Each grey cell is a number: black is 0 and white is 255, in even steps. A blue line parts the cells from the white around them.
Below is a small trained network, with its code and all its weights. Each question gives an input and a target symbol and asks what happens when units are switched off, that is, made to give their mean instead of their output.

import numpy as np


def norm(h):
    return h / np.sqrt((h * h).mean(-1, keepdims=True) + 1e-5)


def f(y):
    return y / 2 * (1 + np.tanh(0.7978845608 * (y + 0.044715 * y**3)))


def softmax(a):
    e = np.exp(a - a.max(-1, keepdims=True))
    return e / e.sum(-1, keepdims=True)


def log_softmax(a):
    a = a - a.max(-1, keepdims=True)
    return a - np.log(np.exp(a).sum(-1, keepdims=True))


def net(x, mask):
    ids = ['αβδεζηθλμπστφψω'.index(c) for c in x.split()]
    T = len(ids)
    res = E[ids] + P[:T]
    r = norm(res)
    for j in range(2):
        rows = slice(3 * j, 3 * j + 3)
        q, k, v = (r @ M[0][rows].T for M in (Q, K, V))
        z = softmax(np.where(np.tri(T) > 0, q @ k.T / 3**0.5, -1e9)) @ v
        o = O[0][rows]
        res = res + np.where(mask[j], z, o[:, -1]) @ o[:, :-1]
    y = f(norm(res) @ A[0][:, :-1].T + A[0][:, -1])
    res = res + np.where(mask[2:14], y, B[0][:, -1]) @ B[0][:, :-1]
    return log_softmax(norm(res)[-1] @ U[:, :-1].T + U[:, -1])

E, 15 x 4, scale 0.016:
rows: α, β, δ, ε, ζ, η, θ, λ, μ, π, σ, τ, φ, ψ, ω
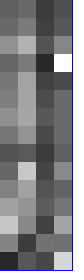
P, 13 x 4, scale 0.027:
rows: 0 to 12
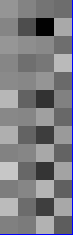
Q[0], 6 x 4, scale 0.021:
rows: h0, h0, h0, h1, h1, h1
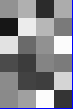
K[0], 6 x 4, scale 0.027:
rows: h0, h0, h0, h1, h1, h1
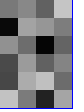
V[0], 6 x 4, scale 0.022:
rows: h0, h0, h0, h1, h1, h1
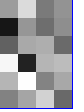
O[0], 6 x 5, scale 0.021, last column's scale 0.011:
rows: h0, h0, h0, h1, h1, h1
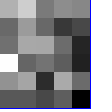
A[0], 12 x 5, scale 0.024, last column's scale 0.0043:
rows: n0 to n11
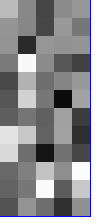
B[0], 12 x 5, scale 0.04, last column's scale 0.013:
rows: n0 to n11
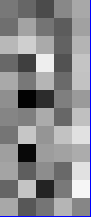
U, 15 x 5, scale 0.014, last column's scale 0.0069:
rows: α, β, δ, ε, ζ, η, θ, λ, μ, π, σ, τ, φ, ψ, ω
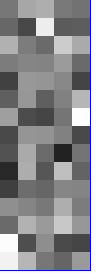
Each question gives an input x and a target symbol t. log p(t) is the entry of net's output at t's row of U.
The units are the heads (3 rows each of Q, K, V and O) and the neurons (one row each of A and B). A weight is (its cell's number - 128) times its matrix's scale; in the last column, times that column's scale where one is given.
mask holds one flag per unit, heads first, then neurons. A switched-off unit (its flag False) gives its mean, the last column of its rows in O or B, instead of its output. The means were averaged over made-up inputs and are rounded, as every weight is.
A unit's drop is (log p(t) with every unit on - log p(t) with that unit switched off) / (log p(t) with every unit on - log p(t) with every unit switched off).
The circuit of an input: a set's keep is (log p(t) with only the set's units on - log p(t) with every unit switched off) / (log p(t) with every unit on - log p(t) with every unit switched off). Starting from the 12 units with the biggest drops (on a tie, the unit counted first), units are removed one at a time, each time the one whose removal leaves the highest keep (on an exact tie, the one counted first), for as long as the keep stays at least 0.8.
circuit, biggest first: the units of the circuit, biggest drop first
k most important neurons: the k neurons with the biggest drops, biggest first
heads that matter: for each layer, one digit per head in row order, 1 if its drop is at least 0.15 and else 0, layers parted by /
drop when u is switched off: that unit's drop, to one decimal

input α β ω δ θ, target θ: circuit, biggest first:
h0, n5
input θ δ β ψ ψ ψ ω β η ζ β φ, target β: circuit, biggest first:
h1, n10
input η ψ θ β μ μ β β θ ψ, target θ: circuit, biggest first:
h1, n7
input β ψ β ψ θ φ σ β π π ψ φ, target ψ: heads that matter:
01
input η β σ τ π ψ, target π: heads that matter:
01
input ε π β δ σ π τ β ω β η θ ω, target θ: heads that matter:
10
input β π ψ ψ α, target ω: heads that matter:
10
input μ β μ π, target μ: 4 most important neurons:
n10, n7, n9, n4
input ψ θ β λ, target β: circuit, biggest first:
h1, n7, n4
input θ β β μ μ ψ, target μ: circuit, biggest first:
h1, n10
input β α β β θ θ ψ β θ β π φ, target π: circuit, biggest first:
h1
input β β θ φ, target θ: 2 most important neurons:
n8, n7
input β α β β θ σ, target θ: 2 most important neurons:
n8, n7
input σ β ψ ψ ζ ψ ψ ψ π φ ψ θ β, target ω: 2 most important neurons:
n2, n3
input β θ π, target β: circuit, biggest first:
n3
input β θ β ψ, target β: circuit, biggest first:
h1, n7, n4
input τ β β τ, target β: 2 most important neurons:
n10, n7
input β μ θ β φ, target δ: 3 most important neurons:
n8, n7, n10
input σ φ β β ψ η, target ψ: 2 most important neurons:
n2, n8
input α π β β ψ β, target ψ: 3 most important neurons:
n2, n8, n7
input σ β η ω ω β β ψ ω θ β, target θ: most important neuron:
n5
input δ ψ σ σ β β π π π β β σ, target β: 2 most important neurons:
n10, n7
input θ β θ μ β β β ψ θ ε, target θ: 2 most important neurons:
n7, n8
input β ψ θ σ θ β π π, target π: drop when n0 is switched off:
0.0
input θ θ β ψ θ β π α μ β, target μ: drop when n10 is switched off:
0.2
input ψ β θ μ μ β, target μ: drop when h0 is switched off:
0.1
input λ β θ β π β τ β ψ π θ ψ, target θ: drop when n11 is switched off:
0.0
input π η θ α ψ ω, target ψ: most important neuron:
n2
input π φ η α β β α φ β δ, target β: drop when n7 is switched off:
0.2
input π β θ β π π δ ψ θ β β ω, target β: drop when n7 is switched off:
0.2
